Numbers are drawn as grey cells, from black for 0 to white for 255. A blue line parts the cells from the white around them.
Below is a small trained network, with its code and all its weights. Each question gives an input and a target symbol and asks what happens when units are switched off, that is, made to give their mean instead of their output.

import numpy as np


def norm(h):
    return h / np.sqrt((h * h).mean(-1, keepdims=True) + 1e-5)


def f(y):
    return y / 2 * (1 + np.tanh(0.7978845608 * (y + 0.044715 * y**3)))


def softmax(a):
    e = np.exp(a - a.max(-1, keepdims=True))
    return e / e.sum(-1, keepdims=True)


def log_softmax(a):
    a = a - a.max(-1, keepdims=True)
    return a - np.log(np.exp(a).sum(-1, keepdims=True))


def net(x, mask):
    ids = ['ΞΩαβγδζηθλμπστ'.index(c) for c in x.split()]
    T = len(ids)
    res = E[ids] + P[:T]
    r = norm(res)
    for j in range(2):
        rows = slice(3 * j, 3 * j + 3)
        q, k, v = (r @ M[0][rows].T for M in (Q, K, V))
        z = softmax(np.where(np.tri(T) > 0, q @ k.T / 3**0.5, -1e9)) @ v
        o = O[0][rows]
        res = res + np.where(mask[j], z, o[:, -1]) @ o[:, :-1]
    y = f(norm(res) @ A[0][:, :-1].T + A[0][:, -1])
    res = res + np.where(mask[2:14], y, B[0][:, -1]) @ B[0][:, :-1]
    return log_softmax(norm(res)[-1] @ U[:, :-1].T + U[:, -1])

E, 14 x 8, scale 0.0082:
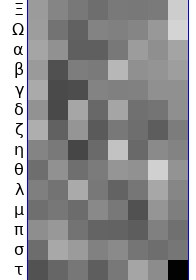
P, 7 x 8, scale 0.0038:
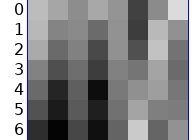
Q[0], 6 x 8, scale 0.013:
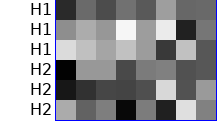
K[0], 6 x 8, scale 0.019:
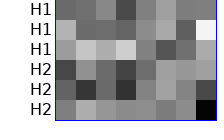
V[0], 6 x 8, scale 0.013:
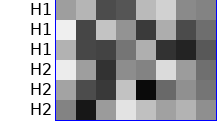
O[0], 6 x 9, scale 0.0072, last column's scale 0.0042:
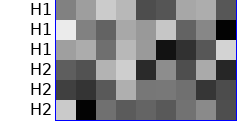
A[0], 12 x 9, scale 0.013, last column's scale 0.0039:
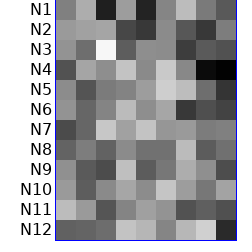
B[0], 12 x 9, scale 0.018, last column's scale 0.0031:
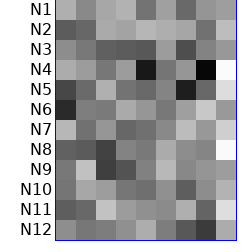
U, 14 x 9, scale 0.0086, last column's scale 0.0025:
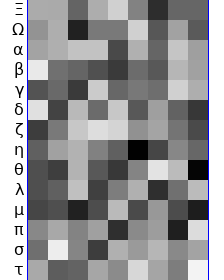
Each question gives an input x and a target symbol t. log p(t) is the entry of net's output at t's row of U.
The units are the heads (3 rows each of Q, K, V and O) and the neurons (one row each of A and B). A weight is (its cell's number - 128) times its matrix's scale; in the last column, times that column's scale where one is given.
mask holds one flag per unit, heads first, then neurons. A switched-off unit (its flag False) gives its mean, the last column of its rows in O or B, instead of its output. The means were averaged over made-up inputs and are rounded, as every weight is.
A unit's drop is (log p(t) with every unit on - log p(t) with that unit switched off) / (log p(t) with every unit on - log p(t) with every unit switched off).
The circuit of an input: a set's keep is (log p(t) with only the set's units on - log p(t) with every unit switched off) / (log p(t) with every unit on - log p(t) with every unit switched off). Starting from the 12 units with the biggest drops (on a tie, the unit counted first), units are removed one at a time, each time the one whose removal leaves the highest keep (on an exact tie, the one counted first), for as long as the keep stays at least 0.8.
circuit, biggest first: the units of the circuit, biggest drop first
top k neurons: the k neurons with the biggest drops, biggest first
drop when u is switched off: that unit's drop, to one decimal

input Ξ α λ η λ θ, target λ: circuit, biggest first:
(H1, N5)
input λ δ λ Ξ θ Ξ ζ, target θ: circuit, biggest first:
(H1)
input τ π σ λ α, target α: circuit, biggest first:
(N1, H2)
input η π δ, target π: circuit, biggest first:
(H2, N4)
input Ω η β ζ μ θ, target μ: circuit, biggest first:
(H1, H2)
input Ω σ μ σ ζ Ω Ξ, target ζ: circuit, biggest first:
(H1, N11)
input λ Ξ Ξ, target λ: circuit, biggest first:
(H1, N5)
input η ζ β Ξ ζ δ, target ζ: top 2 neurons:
(N11, N6)
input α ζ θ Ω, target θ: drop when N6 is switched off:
0.0
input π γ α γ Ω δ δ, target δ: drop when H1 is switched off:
0.2
